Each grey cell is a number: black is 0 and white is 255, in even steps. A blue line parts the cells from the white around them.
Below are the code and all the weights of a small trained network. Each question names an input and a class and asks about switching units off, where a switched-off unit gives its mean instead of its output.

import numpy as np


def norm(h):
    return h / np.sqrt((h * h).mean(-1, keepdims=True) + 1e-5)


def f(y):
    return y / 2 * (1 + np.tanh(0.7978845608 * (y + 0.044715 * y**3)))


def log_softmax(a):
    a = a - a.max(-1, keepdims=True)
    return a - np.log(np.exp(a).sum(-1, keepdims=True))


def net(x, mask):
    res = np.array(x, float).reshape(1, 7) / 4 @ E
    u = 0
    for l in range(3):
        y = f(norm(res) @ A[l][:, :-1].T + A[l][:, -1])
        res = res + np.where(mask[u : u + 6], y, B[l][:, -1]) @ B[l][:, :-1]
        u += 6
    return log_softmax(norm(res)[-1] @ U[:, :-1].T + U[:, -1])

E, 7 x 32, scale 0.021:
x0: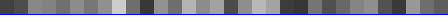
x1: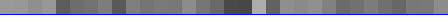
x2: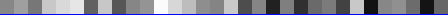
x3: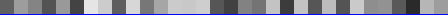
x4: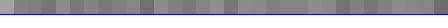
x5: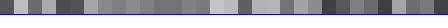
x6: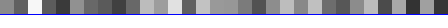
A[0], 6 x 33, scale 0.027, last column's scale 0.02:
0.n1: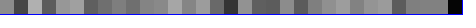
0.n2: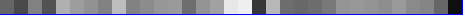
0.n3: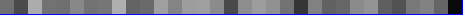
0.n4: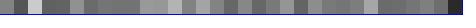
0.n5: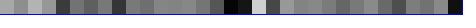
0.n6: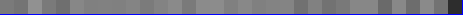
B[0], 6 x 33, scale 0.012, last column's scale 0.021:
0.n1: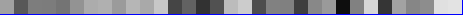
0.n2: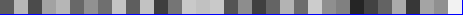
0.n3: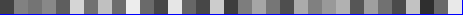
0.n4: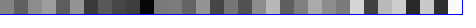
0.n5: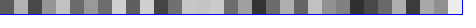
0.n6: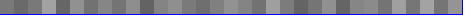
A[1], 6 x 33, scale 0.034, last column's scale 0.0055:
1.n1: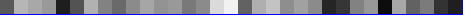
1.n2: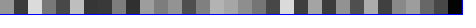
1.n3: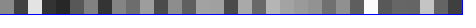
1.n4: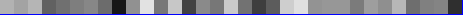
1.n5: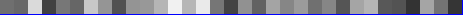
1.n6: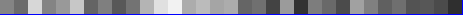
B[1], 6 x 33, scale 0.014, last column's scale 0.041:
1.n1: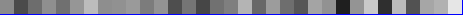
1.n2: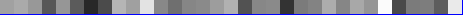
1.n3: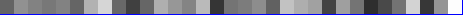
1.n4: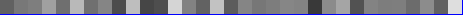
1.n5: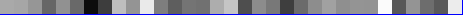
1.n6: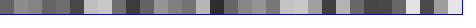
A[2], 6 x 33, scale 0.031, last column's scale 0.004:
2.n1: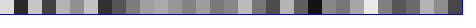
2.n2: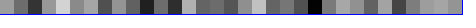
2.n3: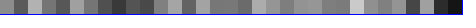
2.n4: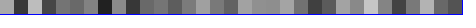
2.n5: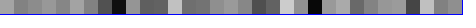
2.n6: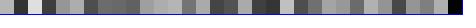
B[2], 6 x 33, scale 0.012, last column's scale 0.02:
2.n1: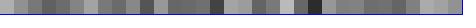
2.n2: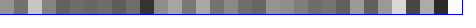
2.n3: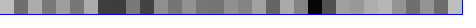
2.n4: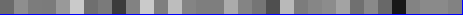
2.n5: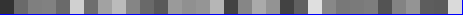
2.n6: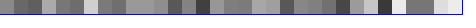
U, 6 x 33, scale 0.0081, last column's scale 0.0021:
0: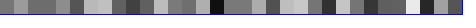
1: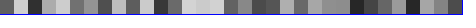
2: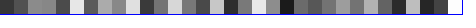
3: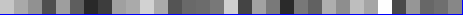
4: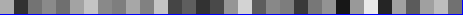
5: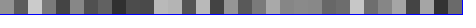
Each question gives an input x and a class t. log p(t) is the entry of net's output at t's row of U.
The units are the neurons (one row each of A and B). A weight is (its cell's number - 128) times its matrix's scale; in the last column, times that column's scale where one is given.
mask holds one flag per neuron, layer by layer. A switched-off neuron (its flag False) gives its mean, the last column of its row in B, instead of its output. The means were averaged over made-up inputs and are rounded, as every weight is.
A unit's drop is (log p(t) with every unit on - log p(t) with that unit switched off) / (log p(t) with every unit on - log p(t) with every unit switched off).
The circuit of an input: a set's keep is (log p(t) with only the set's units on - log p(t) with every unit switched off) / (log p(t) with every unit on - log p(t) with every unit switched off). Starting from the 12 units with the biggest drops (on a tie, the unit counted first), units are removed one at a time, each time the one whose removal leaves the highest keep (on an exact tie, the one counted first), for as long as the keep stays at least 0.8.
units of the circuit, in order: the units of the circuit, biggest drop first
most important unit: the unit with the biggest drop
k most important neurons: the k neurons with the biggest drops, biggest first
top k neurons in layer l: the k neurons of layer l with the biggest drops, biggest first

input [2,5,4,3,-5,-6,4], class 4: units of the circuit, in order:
0.n1
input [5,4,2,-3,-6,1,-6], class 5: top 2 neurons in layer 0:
0.n2; 0.n1
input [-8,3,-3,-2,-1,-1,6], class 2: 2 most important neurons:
1.n4; 2.n5
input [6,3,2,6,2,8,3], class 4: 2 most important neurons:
1.n1; 1.n2
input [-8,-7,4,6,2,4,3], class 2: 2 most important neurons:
1.n4; 0.n5
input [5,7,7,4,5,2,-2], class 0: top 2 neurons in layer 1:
1.n6; 1.n2
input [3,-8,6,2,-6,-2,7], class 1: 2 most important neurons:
0.n2; 1.n3
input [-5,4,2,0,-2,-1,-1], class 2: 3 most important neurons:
2.n5; 0.n2; 1.n4
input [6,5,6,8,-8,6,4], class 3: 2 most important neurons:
1.n5; 1.n3
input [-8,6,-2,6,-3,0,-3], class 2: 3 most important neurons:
1.n4; 2.n5; 0.n2
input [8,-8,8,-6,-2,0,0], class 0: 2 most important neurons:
1.n6; 0.n5
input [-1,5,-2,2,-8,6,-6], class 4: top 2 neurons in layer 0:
0.n2; 0.n4
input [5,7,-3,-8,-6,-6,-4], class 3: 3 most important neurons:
1.n2; 0.n2; 1.n3
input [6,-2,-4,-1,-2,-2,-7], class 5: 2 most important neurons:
2.n2; 1.n5
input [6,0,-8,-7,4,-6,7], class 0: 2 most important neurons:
1.n3; 1.n5
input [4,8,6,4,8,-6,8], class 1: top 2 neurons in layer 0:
0.n5; 0.n1
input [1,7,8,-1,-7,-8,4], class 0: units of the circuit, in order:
1.n6
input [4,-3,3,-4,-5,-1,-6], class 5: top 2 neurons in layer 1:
1.n3; 1.n5
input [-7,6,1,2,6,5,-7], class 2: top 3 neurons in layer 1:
1.n3; 1.n6; 1.n5
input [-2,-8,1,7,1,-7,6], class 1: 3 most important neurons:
0.n2; 1.n2; 1.n1
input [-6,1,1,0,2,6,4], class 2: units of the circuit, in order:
1.n4
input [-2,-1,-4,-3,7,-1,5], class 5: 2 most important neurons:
0.n4; 1.n6
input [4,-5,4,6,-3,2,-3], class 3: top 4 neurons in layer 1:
1.n5; 1.n3; 1.n4; 1.n1
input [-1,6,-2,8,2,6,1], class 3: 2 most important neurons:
1.n5; 0.n2
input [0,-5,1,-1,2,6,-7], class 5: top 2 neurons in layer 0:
0.n1; 0.n5
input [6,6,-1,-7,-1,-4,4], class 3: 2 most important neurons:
1.n2; 0.n2
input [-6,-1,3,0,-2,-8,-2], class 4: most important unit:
0.n1
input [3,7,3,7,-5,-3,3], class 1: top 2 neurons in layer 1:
1.n2; 1.n6
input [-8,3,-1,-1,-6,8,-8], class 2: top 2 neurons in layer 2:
2.n5; 2.n6
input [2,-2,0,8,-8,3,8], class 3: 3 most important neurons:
1.n5; 2.n2; 1.n4
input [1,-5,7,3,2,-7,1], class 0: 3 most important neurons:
1.n6; 1.n1; 0.n5
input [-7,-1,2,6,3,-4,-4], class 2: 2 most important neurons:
1.n4; 2.n5
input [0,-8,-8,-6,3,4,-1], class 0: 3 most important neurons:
1.n3; 0.n5; 1.n5
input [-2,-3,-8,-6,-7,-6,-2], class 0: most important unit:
1.n3
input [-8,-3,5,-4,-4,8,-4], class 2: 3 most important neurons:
1.n4; 2.n5; 0.n1
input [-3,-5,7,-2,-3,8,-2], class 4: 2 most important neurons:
1.n1; 1.n3
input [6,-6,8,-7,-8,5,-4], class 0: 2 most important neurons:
1.n6; 1.n5
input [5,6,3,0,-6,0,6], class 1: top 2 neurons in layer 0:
0.n5; 0.n3
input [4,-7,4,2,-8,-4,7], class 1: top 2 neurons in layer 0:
0.n2; 0.n1
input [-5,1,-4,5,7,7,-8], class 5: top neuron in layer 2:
2.n2
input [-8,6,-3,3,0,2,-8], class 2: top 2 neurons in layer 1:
1.n3; 1.n6
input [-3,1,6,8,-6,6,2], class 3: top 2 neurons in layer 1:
1.n5; 1.n3
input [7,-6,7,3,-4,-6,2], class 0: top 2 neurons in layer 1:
1.n6; 1.n4
